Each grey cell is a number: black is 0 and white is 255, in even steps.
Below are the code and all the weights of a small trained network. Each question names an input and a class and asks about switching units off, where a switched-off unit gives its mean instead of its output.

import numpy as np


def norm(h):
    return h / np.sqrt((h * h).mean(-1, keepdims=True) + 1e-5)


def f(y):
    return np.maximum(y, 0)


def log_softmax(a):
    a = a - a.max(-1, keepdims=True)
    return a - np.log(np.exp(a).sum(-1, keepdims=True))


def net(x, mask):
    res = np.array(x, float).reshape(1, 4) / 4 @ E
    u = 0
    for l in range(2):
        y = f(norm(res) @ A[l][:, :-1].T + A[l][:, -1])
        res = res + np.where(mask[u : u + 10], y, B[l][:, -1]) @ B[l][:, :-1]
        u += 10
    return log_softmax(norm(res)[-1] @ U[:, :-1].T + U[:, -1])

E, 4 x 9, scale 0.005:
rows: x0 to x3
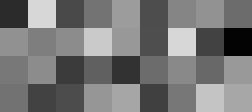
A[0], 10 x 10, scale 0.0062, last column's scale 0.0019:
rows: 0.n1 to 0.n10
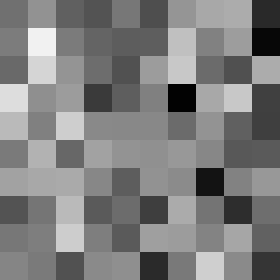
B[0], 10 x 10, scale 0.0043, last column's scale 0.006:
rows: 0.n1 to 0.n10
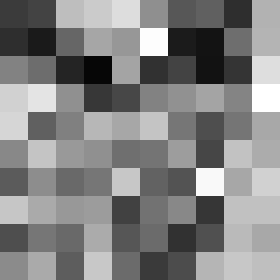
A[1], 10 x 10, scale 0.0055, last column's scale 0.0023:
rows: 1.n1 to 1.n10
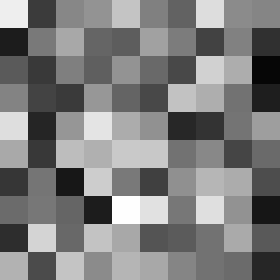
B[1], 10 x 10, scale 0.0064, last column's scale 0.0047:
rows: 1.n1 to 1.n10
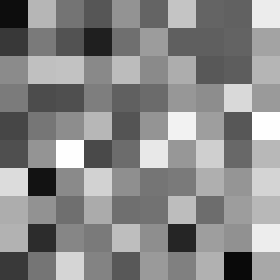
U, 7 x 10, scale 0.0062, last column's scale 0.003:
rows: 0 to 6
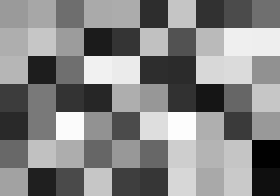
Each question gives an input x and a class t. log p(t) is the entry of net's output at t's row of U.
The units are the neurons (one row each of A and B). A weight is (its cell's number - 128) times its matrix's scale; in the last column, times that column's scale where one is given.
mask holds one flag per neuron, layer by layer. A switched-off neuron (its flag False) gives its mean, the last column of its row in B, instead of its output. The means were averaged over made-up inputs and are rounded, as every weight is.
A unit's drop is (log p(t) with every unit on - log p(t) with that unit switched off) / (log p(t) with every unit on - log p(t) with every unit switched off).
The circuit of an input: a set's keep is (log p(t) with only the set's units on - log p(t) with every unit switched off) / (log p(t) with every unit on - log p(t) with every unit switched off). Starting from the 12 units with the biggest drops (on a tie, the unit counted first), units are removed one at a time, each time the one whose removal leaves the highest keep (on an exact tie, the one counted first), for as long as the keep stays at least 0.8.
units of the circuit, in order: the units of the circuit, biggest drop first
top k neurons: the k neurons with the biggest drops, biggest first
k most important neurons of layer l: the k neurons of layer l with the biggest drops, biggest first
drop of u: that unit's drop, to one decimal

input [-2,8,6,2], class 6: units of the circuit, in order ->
(1.n4 1.n1)
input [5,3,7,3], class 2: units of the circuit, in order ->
(1.n7 1.n9)
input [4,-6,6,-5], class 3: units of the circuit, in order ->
(0.n2 0.n1)
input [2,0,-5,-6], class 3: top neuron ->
(0.n3)
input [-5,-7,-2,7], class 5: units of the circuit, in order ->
(1.n1 1.n3)
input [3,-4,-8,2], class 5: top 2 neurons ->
(1.n1 0.n9)
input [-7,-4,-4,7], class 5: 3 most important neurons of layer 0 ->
(0.n4 0.n2 0.n1)
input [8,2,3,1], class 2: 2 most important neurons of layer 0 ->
(0.n10 0.n4)
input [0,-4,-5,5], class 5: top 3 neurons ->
(1.n1 0.n4 1.n3)
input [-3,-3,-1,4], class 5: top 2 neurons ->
(1.n1 0.n8)
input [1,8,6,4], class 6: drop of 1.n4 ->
0.2
